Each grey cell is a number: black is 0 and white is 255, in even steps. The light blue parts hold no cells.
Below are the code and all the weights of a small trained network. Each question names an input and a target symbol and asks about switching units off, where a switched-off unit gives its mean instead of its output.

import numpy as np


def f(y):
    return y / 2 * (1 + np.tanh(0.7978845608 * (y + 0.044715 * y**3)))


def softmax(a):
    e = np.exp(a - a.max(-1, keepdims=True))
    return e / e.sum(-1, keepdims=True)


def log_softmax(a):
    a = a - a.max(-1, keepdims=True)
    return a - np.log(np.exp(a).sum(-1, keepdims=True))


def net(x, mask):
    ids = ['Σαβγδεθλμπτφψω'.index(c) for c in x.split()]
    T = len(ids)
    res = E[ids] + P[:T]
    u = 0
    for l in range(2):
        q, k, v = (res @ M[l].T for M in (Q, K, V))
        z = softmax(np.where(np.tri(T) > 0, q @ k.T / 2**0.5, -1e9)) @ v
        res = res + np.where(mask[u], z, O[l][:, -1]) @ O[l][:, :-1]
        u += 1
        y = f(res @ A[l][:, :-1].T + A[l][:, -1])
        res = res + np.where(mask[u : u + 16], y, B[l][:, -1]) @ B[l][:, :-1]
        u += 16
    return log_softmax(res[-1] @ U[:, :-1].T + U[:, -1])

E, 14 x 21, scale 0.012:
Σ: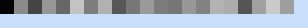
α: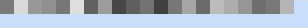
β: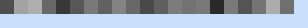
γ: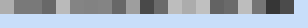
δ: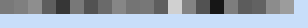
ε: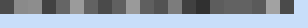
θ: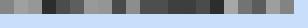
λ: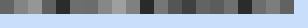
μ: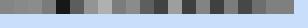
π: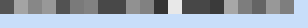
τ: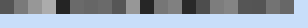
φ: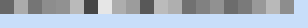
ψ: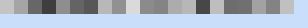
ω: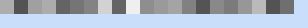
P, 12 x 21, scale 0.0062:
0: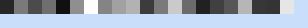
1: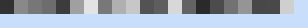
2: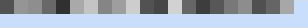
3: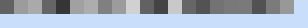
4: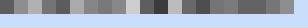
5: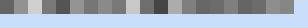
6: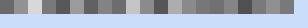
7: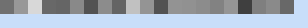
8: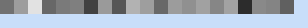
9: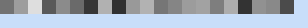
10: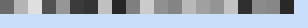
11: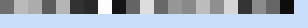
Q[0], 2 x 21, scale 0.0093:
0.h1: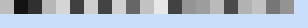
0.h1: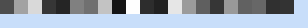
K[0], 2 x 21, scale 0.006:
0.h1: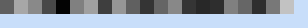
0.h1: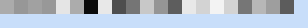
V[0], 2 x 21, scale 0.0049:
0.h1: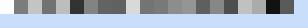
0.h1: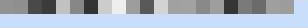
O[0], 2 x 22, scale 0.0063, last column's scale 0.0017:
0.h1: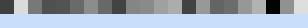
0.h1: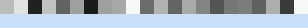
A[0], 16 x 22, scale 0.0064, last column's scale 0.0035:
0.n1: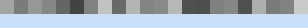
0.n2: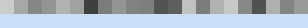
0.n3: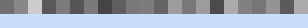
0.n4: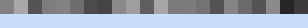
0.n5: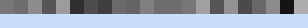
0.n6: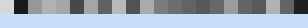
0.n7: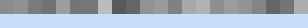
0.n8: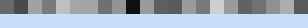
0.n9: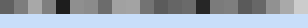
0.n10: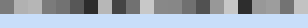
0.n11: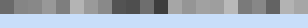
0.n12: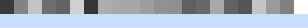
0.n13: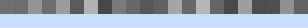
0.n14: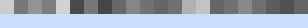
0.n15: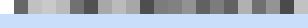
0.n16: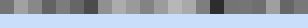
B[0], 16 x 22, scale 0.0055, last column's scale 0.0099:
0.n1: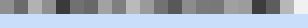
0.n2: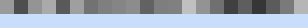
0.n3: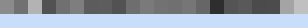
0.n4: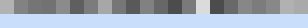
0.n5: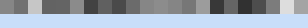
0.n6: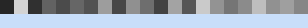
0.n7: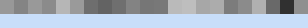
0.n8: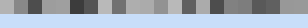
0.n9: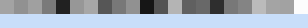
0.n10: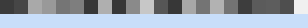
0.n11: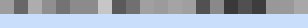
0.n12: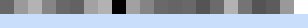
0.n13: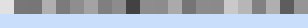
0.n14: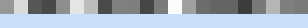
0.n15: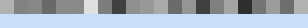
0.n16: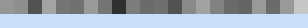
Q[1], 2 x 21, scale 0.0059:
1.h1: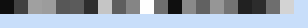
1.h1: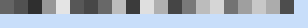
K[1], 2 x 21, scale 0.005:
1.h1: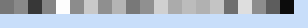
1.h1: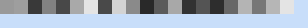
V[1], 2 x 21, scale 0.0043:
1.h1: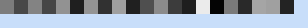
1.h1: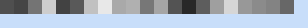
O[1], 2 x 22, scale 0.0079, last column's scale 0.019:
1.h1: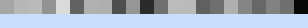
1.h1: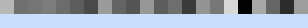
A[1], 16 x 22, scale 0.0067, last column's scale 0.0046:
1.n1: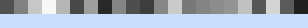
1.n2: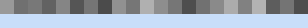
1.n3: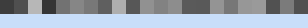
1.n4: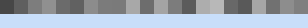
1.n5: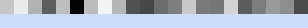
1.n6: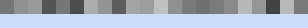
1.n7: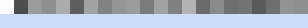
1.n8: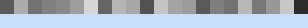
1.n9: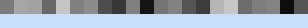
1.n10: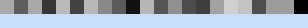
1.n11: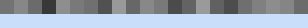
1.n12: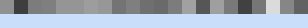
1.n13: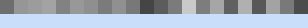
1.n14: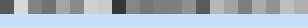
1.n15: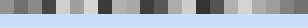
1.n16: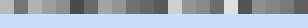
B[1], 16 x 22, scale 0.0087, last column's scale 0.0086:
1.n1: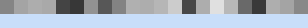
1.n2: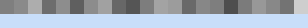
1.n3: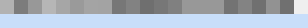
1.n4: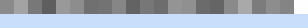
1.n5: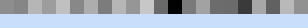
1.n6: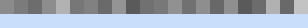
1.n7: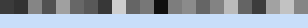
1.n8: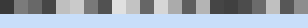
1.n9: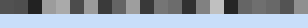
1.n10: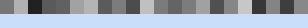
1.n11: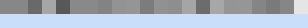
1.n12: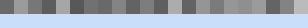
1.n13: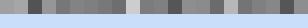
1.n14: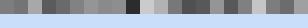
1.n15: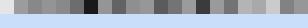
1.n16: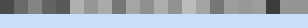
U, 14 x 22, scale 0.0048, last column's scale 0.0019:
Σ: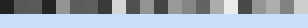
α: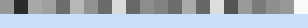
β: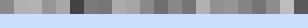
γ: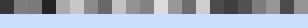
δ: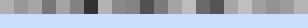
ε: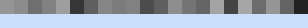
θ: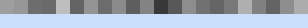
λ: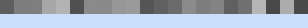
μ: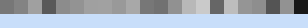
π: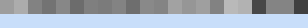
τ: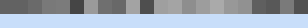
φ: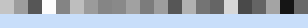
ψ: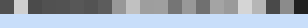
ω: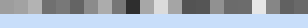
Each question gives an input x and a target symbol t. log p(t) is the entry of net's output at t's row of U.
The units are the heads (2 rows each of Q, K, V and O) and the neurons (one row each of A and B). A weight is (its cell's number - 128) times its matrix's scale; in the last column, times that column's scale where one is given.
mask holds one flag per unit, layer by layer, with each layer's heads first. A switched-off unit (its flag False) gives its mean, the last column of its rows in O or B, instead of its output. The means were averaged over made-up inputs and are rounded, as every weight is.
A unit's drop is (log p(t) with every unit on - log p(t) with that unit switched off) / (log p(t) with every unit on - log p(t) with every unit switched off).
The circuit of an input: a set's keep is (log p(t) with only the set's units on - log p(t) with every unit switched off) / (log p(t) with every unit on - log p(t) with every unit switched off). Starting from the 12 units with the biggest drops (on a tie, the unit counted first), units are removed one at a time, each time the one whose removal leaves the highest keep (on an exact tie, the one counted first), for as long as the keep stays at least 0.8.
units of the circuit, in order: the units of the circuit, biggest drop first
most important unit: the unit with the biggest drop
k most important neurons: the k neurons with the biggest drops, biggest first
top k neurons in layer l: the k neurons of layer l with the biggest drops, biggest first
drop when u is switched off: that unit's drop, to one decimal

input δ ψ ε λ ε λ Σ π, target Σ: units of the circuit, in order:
(0.h1 1.n12 1.n3)
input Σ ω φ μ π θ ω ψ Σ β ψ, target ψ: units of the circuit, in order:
(0.h1 1.h1 1.n3)
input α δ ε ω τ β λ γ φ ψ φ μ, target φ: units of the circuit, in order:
(0.h1)
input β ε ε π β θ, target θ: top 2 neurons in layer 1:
(1.n10 1.n5)
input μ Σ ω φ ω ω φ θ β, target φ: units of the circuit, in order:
(0.h1 0.n15)
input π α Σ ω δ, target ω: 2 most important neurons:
(1.n2 0.n9)
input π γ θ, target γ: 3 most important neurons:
(1.n8 0.n12 0.n10)
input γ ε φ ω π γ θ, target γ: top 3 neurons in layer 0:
(0.n9 0.n14 0.n12)
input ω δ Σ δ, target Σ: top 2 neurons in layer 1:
(1.n12 1.n3)
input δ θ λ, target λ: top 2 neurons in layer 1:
(1.n9 1.n5)
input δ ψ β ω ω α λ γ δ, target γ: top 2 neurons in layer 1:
(1.n8 1.n6)
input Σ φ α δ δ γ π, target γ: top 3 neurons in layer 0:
(0.n9 0.n14 0.n12)
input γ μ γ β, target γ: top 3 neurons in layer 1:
(1.n8 1.n6 1.n15)
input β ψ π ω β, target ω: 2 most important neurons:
(1.n2 0.n1)
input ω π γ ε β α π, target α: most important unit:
0.n10
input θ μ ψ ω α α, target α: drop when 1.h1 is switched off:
0.5
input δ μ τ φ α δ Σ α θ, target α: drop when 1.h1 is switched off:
0.4
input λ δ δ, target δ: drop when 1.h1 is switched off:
1.0
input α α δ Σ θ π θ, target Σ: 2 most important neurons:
(1.n12 1.n3)
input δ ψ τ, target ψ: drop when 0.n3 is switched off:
0.0
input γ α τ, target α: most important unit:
0.n13
